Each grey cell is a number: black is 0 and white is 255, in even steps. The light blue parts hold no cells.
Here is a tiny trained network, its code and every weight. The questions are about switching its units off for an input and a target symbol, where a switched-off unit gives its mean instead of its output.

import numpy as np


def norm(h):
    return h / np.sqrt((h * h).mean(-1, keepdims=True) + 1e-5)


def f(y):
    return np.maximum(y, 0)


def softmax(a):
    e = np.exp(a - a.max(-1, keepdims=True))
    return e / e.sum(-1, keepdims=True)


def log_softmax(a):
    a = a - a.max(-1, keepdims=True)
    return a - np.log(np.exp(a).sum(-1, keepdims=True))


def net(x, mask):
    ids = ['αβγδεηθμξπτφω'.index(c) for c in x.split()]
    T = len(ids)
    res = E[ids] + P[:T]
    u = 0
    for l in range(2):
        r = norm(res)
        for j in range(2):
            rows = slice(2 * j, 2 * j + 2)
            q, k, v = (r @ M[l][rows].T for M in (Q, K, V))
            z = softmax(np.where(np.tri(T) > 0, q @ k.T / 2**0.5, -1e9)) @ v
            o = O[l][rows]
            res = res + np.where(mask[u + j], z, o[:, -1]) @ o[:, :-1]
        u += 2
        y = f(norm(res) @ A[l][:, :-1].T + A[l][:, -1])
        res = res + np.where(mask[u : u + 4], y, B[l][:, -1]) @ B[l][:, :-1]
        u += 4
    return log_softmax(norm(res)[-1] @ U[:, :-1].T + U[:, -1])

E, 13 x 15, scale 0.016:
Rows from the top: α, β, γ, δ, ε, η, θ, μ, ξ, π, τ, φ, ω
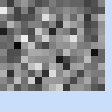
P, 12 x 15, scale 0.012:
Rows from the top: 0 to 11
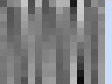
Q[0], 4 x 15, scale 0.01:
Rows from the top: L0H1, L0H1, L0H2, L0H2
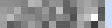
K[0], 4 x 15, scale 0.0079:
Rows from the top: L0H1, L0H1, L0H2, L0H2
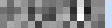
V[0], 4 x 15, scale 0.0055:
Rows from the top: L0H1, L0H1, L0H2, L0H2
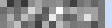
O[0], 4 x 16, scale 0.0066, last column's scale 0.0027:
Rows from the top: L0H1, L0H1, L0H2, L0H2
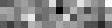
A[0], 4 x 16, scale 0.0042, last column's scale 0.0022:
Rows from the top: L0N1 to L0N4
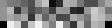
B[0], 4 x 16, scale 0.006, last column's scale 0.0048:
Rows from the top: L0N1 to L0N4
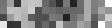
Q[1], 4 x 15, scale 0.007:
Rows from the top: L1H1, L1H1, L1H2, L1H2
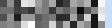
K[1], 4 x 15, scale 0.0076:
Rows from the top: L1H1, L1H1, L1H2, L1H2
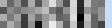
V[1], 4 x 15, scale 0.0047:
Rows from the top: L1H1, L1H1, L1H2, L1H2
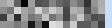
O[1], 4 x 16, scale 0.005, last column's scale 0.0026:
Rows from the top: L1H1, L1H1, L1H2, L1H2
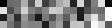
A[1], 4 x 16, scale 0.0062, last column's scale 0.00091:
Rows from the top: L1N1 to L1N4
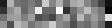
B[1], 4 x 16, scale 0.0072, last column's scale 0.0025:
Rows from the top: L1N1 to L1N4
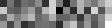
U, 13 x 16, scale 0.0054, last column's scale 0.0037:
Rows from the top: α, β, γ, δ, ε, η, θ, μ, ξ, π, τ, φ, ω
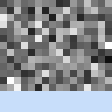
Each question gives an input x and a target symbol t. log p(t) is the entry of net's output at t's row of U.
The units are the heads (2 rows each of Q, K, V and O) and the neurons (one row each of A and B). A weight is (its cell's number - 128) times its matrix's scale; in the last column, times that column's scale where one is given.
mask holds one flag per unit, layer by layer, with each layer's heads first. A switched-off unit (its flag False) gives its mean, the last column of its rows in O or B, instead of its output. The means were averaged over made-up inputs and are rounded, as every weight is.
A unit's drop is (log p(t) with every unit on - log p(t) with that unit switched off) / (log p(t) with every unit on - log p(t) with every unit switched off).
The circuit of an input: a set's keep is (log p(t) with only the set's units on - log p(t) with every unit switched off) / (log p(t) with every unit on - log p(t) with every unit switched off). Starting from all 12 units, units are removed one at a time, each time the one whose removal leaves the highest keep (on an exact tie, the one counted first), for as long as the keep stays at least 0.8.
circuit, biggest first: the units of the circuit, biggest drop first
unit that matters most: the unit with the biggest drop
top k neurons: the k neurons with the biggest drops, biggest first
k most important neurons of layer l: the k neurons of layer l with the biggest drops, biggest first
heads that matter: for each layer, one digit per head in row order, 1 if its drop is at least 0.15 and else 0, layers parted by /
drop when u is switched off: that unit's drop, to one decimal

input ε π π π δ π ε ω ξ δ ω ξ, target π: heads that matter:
01 / 01
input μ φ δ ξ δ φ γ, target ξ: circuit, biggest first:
L0H2; L1H2
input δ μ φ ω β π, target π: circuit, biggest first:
L1H2; L0H2
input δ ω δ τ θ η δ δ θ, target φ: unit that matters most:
L1H1
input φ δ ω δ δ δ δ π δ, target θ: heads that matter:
00 / 10
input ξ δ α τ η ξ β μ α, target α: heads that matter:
01 / 10
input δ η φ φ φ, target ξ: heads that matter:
01 / 01
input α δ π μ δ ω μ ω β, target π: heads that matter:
00 / 01
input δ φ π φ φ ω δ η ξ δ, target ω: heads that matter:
11 / 00
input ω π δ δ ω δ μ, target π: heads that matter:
00 / 01
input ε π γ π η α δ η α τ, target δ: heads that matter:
00 / 01
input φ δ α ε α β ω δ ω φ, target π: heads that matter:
01 / 01
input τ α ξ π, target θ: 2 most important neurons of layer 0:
L0N3; L0N4
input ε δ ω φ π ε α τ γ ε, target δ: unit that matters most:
L1H2
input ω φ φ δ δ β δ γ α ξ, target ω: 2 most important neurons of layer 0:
L0N1; L0N2
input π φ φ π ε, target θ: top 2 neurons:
L0N4; L0N1
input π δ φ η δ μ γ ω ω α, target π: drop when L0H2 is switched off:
0.1
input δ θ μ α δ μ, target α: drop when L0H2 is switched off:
0.3
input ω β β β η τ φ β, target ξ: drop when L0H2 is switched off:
0.4
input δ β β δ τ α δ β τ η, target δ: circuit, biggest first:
L1H2
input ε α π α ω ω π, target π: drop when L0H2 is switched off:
0.2
